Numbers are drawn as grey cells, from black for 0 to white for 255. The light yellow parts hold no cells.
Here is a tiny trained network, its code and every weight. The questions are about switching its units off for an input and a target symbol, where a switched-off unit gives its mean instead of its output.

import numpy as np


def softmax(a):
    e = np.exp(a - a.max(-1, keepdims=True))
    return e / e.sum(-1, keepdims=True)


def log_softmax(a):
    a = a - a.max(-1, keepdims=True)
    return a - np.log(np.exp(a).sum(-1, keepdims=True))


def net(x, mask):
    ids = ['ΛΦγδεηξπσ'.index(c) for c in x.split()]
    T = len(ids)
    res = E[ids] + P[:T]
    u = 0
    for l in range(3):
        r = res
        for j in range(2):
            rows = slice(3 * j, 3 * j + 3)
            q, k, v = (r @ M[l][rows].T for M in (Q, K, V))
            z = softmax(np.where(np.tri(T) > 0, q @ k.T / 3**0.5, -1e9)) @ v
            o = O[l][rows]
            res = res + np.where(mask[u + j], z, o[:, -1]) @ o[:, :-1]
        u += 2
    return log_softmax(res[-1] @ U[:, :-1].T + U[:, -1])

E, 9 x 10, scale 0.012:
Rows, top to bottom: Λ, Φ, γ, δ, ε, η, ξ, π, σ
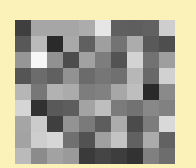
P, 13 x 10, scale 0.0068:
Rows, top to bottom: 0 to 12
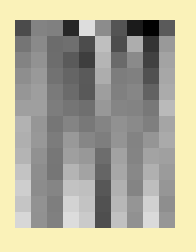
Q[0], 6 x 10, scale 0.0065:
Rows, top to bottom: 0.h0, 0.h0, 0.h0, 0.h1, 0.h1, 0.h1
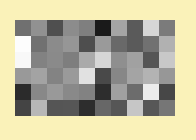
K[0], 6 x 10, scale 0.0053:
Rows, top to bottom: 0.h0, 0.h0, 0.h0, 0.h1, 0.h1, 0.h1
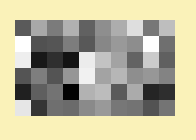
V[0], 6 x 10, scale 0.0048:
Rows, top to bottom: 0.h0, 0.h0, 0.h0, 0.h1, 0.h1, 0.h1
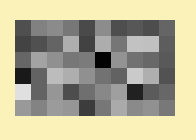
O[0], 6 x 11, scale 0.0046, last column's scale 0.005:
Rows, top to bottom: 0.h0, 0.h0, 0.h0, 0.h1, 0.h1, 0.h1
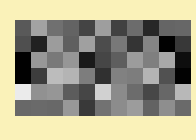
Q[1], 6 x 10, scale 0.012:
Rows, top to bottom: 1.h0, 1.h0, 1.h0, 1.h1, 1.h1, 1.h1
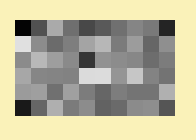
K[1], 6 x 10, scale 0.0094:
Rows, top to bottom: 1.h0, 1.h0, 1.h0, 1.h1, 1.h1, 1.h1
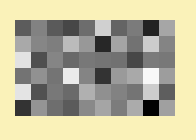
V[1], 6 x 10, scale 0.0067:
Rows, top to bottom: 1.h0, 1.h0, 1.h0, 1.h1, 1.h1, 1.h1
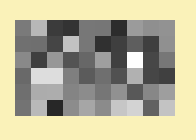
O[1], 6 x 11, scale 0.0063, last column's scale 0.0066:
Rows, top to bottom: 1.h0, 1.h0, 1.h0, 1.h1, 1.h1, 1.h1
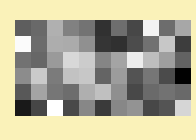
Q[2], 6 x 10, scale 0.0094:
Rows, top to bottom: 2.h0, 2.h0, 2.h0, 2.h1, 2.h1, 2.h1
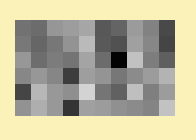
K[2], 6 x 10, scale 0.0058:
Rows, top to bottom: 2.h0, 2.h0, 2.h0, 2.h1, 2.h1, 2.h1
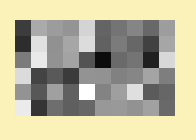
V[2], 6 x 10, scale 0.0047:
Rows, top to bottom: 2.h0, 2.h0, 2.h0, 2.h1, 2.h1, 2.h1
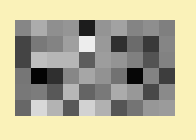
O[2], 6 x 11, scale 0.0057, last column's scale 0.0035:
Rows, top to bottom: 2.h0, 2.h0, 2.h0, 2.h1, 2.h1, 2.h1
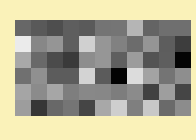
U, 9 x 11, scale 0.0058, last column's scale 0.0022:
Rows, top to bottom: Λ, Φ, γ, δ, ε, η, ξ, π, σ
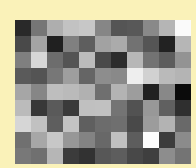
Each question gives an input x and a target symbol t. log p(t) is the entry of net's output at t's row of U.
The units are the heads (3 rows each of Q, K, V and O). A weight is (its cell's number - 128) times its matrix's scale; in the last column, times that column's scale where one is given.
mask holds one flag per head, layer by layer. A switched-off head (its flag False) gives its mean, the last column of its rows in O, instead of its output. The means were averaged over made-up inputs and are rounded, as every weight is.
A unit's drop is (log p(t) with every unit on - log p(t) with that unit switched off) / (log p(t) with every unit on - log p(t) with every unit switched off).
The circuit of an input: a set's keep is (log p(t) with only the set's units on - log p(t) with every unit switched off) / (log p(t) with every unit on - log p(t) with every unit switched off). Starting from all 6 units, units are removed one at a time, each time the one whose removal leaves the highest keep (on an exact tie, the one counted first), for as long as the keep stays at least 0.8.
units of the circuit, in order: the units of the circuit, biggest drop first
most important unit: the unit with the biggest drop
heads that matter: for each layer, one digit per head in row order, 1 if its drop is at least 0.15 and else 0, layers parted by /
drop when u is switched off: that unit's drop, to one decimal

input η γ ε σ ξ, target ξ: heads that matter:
00 / 11 / 00
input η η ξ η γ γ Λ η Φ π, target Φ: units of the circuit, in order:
(1.h0)
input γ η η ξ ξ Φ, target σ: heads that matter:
00 / 11 / 00
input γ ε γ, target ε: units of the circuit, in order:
(2.h1 1.h1 1.h0)
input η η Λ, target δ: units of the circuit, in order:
(1.h0 1.h1)
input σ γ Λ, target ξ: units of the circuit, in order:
(1.h1 1.h0)
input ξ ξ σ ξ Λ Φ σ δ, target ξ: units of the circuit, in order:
(1.h1 1.h0)
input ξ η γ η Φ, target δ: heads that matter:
10 / 11 / 00
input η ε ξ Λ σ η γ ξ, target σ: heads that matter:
10 / 11 / 00
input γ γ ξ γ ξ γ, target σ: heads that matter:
00 / 11 / 01
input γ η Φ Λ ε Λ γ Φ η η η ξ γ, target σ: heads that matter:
00 / 11 / 00
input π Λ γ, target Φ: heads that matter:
00 / 11 / 01
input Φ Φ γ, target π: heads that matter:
00 / 11 / 01
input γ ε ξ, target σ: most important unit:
1.h1
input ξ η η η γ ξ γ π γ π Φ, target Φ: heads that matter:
00 / 10 / 00
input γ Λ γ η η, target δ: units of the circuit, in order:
(1.h1 1.h0)
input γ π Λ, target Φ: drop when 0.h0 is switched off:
0.0
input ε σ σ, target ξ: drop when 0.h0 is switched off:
0.0
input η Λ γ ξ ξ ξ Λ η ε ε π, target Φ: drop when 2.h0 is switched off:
-0.1
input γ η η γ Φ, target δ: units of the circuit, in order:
(1.h0)
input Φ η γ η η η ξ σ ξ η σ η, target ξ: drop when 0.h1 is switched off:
0.1
